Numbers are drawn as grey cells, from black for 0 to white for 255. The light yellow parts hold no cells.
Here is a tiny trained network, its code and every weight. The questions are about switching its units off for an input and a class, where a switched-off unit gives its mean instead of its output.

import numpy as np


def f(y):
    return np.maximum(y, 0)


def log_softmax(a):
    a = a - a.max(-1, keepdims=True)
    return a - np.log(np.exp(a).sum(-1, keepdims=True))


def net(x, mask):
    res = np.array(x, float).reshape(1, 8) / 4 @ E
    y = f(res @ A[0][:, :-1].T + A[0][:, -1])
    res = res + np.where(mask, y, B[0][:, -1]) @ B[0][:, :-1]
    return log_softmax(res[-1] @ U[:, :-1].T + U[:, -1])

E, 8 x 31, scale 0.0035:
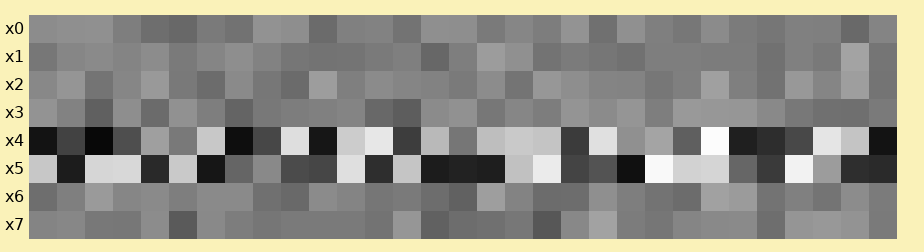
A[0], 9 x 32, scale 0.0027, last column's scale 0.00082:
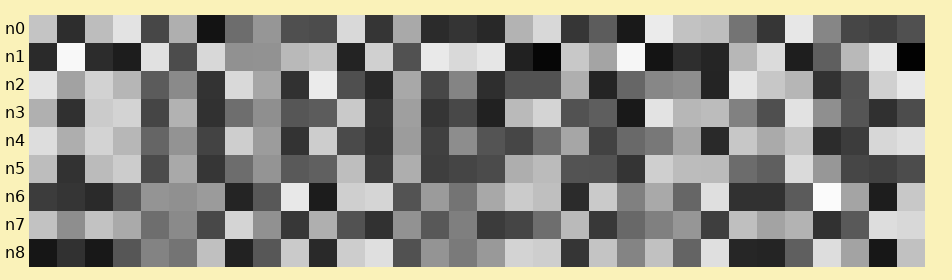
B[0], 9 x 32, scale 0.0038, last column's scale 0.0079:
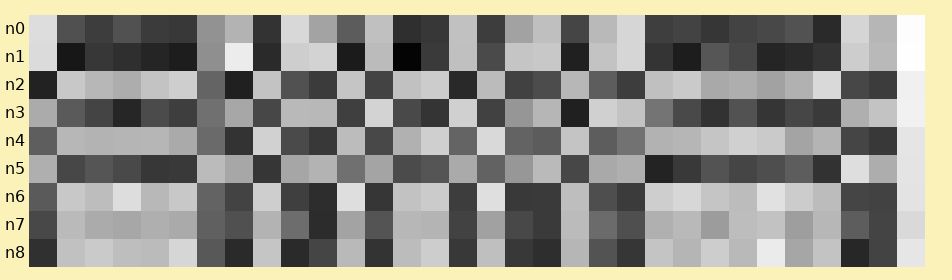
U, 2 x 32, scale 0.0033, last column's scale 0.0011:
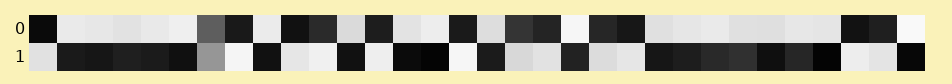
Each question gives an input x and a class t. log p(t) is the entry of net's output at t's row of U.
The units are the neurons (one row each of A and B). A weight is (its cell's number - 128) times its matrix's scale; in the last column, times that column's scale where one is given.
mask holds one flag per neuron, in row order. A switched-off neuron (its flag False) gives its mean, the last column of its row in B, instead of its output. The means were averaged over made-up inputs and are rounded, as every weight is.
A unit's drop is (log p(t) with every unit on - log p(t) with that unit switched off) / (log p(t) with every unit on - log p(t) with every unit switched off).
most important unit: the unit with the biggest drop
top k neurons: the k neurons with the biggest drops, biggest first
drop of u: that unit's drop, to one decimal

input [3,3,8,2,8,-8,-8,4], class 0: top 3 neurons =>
n8, n6, n0
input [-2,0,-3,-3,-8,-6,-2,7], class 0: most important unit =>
n2
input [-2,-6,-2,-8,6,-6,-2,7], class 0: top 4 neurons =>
n8, n6, n0, n3
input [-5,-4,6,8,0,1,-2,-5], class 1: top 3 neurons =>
n8, n6, n2
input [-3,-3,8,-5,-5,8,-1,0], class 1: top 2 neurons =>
n0, n3
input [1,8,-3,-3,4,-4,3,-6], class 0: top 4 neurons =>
n0, n3, n8, n6
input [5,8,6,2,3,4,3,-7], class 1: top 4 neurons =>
n2, n4, n0, n7
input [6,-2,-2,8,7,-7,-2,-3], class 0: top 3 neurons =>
n8, n6, n0
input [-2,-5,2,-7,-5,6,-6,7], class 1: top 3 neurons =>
n0, n3, n5
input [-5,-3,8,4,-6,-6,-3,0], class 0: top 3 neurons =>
n2, n0, n3
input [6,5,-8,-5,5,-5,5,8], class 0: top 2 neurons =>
n8, n6
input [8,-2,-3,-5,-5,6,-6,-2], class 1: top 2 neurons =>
n0, n3
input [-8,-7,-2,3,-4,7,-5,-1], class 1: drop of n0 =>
0.2
